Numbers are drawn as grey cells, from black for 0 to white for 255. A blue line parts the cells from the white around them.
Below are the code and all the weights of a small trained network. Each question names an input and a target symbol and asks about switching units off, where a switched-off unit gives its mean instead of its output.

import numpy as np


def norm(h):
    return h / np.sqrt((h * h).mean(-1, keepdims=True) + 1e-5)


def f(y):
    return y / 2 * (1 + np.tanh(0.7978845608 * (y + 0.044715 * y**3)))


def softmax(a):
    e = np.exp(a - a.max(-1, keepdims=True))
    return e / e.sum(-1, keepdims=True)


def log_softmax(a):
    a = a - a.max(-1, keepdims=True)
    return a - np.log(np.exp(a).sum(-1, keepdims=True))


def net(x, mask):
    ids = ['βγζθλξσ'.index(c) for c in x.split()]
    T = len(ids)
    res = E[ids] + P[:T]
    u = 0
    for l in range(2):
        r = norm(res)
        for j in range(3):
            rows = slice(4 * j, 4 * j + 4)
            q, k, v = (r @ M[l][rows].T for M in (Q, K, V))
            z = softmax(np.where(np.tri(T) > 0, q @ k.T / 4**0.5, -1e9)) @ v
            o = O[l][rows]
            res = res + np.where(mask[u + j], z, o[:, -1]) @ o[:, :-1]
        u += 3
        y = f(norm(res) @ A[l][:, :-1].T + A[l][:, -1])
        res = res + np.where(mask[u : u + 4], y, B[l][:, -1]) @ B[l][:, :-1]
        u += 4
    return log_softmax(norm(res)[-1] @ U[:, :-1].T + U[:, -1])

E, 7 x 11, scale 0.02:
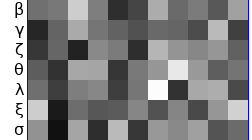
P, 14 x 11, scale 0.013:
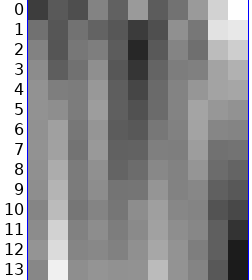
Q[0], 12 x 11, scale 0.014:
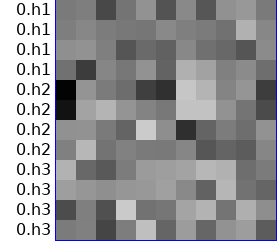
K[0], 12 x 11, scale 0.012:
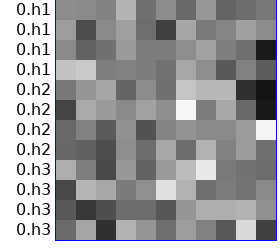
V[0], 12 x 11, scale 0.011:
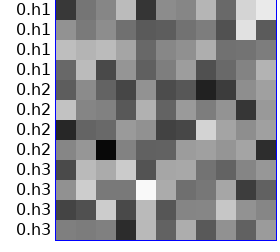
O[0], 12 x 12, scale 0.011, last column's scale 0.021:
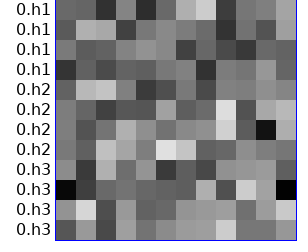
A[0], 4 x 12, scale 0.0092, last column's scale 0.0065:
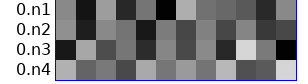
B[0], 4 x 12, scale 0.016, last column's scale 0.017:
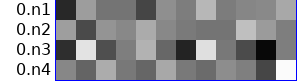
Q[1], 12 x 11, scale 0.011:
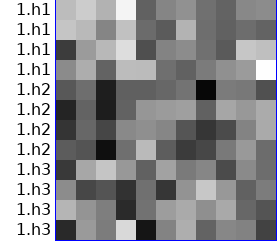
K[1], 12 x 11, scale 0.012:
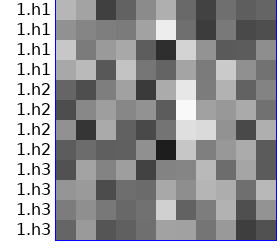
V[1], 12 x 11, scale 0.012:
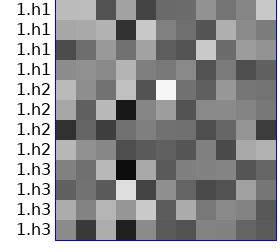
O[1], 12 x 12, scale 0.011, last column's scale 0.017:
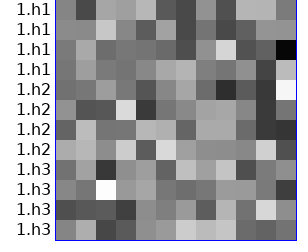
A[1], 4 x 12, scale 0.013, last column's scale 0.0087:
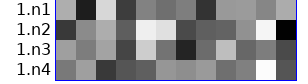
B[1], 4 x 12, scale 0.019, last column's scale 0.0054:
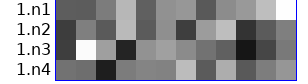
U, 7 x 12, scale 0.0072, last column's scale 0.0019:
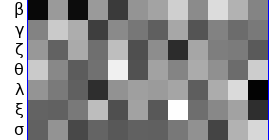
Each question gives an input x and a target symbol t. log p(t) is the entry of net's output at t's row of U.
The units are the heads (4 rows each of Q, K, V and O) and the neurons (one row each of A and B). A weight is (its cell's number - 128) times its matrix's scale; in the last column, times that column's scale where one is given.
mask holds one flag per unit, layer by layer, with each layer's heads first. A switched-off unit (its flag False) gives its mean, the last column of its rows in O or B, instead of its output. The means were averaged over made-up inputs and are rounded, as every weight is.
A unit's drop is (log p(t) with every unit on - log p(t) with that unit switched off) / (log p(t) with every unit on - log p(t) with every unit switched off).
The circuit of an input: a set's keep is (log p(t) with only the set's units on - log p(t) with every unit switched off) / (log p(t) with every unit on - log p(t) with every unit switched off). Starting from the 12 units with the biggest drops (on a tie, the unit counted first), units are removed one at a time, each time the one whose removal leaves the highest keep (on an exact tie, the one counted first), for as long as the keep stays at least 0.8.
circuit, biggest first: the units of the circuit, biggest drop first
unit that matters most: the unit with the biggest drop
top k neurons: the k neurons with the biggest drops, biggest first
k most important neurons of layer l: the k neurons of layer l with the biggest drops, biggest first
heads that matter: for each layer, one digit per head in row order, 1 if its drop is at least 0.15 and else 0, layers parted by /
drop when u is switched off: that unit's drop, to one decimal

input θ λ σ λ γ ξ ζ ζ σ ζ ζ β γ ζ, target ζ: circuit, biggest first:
(0.h2 0.h1 1.h3)
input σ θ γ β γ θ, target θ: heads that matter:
010 / 110
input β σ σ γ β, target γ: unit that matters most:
1.h3
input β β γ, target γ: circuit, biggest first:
(1.h3 0.h1 1.h2)
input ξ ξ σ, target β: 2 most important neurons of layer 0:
(0.n1 0.n2)
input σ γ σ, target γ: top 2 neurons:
(1.n1 1.n4)
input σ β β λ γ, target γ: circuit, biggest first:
(1.h3 0.h1 0.n3 0.h2)
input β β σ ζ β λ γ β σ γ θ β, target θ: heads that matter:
110 / 001
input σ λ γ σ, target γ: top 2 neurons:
(0.n1 1.n4)
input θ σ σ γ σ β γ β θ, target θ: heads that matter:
010 / 000
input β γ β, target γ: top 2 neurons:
(0.n1 1.n1)
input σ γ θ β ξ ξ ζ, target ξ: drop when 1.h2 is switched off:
0.1
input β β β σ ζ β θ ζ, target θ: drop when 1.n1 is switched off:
0.2
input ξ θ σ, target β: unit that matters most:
0.h2
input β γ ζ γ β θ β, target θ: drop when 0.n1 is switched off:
-0.1
